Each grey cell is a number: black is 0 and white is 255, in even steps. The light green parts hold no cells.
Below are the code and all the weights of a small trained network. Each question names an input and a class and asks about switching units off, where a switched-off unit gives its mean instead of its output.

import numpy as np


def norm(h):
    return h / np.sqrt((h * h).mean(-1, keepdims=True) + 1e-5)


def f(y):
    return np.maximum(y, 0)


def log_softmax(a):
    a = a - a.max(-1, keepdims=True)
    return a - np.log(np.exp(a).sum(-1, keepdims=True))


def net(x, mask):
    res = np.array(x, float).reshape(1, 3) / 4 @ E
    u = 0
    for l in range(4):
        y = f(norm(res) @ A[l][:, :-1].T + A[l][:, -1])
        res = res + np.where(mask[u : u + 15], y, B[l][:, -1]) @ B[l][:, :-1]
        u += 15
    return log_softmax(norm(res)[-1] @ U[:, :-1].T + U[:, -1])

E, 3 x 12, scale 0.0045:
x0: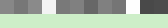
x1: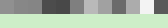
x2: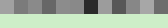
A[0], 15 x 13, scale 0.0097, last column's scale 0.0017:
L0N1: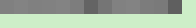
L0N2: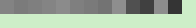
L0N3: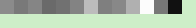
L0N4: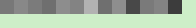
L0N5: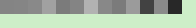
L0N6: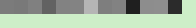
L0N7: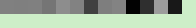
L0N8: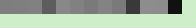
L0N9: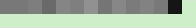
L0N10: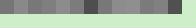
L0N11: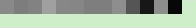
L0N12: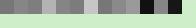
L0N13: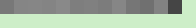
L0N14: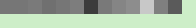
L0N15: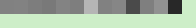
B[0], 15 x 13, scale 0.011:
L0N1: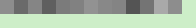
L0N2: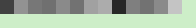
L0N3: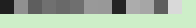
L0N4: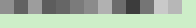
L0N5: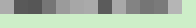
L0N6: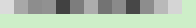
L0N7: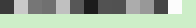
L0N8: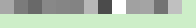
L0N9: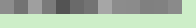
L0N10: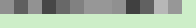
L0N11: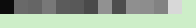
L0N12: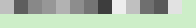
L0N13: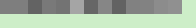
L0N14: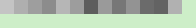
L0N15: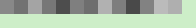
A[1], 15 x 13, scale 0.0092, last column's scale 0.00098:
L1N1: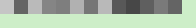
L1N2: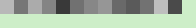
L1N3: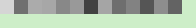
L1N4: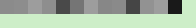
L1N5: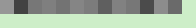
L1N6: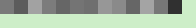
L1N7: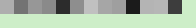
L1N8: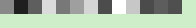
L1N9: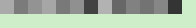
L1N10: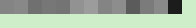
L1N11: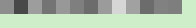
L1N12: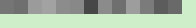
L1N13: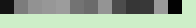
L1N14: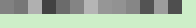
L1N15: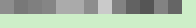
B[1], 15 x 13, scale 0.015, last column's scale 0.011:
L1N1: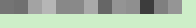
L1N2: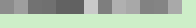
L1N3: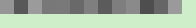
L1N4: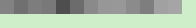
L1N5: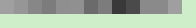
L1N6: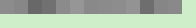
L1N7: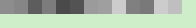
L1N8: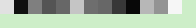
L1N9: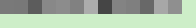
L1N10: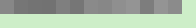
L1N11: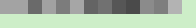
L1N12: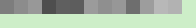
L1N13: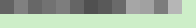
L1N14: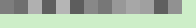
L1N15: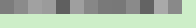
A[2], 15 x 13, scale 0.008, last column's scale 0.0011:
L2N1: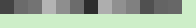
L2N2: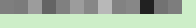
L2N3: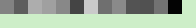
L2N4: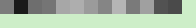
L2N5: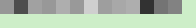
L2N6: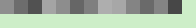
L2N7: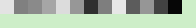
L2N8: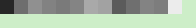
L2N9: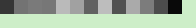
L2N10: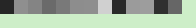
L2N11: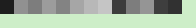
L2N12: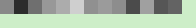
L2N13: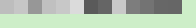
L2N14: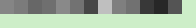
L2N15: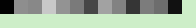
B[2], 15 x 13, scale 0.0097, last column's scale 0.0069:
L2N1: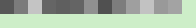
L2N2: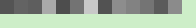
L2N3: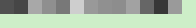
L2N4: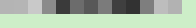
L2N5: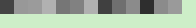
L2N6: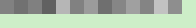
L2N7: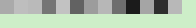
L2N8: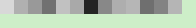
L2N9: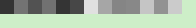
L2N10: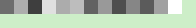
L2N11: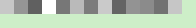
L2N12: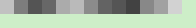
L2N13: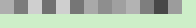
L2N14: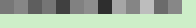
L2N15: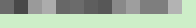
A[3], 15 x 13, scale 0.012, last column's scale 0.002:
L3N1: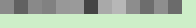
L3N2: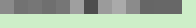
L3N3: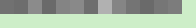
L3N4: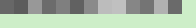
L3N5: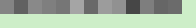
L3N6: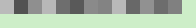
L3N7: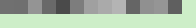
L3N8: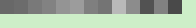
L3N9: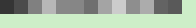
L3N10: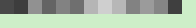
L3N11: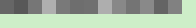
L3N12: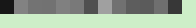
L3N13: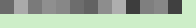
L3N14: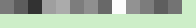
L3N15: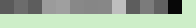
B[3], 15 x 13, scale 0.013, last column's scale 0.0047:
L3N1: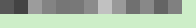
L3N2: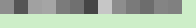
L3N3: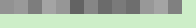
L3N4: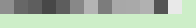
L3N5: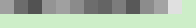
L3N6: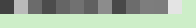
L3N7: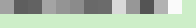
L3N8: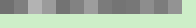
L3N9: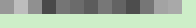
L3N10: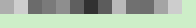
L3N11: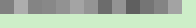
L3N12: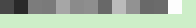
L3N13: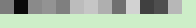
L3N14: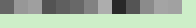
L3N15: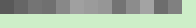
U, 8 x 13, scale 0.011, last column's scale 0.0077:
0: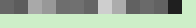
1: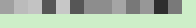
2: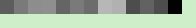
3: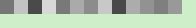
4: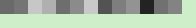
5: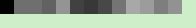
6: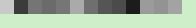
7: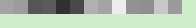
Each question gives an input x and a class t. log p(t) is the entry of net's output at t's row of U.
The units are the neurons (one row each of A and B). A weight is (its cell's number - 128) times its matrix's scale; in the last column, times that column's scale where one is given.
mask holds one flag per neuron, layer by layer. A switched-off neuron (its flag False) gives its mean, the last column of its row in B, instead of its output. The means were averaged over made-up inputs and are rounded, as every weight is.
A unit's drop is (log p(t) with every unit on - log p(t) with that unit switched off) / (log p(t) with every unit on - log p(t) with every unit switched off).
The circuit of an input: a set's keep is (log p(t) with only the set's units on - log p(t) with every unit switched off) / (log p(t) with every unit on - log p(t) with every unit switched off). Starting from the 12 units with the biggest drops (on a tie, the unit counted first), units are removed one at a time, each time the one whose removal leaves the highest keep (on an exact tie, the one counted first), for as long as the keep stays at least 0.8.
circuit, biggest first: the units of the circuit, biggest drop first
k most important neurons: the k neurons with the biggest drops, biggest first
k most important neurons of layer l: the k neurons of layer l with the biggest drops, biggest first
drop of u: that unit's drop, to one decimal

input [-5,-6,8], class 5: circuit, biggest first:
(L0N7)
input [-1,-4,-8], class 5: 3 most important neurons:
(L0N11; L0N2; L0N8)
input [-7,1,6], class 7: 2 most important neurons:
(L0N6; L0N12)
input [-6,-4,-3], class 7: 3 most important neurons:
(L0N6; L0N4; L0N15)
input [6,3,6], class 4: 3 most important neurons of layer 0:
(L0N12; L0N7; L0N11)
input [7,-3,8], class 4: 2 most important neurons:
(L0N8; L0N12)
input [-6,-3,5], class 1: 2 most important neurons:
(L0N7; L0N8)
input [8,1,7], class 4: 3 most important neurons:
(L0N12; L0N8; L0N7)
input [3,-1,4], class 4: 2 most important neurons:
(L0N12; L0N7)
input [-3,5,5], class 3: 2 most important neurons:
(L0N3; L1N8)
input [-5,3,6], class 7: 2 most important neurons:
(L0N7; L0N12)
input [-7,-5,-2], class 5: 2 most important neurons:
(L0N7; L0N2)
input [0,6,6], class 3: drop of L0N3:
1.0
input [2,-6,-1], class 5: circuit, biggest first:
(L0N11)
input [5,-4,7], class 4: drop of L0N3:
0.9
